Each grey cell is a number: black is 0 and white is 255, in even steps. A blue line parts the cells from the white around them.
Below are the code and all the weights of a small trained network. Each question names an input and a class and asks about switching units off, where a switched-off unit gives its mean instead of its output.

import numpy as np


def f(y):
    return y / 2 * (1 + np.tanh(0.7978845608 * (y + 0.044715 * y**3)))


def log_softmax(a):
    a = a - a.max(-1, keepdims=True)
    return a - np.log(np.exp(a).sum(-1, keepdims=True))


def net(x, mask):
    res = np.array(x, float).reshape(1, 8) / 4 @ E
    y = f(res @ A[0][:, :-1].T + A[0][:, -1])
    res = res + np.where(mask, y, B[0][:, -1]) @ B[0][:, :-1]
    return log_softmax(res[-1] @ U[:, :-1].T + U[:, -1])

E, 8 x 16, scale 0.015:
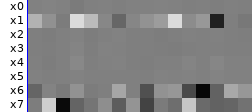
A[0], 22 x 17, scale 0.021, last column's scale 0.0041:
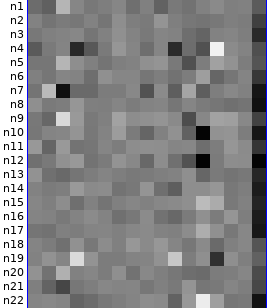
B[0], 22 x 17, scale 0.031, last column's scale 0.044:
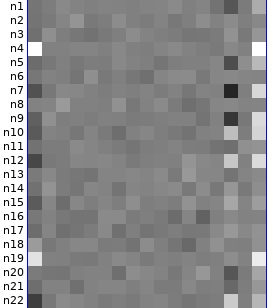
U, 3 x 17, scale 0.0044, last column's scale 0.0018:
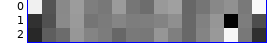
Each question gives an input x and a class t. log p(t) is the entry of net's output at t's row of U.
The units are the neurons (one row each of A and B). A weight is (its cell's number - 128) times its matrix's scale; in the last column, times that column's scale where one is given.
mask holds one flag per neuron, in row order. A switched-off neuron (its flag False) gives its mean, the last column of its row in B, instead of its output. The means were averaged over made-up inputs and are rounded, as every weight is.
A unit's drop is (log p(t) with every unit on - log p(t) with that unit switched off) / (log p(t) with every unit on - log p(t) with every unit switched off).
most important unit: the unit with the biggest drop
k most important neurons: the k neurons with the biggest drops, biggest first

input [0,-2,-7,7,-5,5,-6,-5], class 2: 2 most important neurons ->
n22, n7
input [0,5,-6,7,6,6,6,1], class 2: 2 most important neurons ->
n4, n12
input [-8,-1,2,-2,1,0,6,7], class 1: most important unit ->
n7
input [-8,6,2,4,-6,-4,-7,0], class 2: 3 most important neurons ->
n4, n22, n15
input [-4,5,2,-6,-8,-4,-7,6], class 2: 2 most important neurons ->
n4, n22
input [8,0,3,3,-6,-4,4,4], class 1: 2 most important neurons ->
n7, n22
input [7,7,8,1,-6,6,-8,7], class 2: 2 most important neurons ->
n4, n22
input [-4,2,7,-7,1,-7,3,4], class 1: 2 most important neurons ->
n4, n7
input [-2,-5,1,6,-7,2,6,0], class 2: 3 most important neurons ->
n12, n10, n19
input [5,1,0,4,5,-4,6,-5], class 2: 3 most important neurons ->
n12, n10, n7
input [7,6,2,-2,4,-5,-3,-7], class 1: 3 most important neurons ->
n4, n9, n5
